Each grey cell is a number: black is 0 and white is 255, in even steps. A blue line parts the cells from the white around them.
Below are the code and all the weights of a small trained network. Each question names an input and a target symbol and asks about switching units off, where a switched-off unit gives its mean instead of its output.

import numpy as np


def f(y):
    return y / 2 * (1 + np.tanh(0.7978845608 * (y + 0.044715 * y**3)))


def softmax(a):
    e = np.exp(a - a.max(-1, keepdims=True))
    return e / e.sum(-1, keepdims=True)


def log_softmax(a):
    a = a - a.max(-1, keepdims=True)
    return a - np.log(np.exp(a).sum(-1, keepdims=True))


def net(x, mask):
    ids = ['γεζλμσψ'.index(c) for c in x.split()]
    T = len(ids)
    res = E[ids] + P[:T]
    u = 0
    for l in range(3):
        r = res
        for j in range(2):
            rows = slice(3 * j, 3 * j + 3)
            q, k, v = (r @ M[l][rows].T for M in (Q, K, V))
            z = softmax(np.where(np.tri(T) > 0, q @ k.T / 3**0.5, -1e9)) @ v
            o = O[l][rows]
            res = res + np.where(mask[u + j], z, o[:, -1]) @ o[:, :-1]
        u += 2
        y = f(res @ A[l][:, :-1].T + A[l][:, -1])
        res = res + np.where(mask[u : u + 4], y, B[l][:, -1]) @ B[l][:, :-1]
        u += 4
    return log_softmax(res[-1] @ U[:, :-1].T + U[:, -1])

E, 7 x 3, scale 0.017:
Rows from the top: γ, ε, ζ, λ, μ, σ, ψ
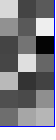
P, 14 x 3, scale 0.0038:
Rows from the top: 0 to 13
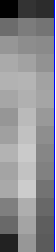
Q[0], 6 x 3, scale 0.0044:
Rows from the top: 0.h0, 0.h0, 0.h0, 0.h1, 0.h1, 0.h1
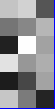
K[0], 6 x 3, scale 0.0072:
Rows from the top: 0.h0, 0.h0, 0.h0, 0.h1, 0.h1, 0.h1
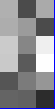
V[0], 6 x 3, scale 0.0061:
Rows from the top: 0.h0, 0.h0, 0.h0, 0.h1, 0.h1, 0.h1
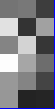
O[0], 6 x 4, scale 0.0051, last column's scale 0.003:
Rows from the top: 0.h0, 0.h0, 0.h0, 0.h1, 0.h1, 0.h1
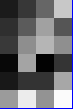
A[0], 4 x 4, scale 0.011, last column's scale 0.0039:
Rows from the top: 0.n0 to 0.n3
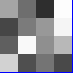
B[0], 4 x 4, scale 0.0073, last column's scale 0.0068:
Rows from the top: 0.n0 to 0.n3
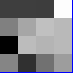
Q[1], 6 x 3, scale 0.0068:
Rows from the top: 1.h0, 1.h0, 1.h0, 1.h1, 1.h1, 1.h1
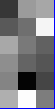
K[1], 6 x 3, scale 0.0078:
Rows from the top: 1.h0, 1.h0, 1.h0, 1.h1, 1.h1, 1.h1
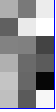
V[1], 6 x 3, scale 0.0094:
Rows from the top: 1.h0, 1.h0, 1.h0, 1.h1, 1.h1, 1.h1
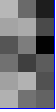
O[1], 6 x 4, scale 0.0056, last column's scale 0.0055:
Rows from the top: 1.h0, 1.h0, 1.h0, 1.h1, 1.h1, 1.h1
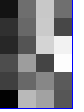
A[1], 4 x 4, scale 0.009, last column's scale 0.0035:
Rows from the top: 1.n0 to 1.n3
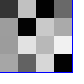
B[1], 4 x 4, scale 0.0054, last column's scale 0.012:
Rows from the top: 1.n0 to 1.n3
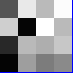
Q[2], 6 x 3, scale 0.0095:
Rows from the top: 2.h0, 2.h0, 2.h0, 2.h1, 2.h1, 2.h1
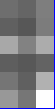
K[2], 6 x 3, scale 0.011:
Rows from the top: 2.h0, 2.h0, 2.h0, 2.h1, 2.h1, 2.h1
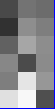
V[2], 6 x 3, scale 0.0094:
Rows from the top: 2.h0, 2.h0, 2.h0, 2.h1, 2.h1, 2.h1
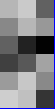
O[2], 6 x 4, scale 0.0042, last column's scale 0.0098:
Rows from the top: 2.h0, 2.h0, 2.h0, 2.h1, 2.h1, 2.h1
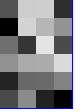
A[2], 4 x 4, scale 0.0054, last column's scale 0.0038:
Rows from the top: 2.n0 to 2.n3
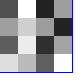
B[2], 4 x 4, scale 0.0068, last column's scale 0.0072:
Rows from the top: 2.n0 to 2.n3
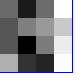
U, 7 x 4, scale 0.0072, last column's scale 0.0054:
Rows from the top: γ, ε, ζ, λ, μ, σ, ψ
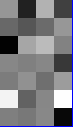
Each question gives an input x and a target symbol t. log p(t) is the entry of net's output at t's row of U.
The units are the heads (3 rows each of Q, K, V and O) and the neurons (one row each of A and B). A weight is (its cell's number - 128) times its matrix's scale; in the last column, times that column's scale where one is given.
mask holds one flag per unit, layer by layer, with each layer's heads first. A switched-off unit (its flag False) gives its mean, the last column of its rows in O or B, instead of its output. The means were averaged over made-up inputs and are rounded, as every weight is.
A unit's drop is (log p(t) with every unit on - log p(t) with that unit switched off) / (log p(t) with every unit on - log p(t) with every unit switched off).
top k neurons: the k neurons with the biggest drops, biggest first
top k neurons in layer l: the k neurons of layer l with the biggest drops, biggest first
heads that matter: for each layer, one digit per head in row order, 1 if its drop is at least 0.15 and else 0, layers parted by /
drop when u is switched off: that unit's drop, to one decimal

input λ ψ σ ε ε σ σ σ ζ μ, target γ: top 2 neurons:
[1.n1, 0.n3]
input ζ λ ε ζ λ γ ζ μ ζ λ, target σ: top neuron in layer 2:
[2.n3]
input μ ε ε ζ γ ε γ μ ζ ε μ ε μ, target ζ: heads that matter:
01 / 11 / 00
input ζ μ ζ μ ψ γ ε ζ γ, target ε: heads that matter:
01 / 11 / 11
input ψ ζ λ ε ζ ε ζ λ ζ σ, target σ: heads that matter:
00 / 10 / 00
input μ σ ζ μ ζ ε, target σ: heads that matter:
00 / 10 / 00
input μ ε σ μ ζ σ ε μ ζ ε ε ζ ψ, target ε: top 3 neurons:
[0.n2, 1.n2, 0.n0]
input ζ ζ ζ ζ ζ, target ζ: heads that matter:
00 / 00 / 00
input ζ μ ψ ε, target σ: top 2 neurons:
[1.n0, 0.n2]
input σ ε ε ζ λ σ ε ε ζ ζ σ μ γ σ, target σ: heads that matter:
00 / 10 / 01
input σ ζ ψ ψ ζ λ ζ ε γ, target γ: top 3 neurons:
[1.n1, 0.n3, 1.n2]
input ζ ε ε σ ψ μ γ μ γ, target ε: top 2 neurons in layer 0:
[0.n0, 0.n1]
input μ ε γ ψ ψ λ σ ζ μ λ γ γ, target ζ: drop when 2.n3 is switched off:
0.2
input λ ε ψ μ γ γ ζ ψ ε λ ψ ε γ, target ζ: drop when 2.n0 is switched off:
0.1
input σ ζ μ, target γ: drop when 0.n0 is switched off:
0.0
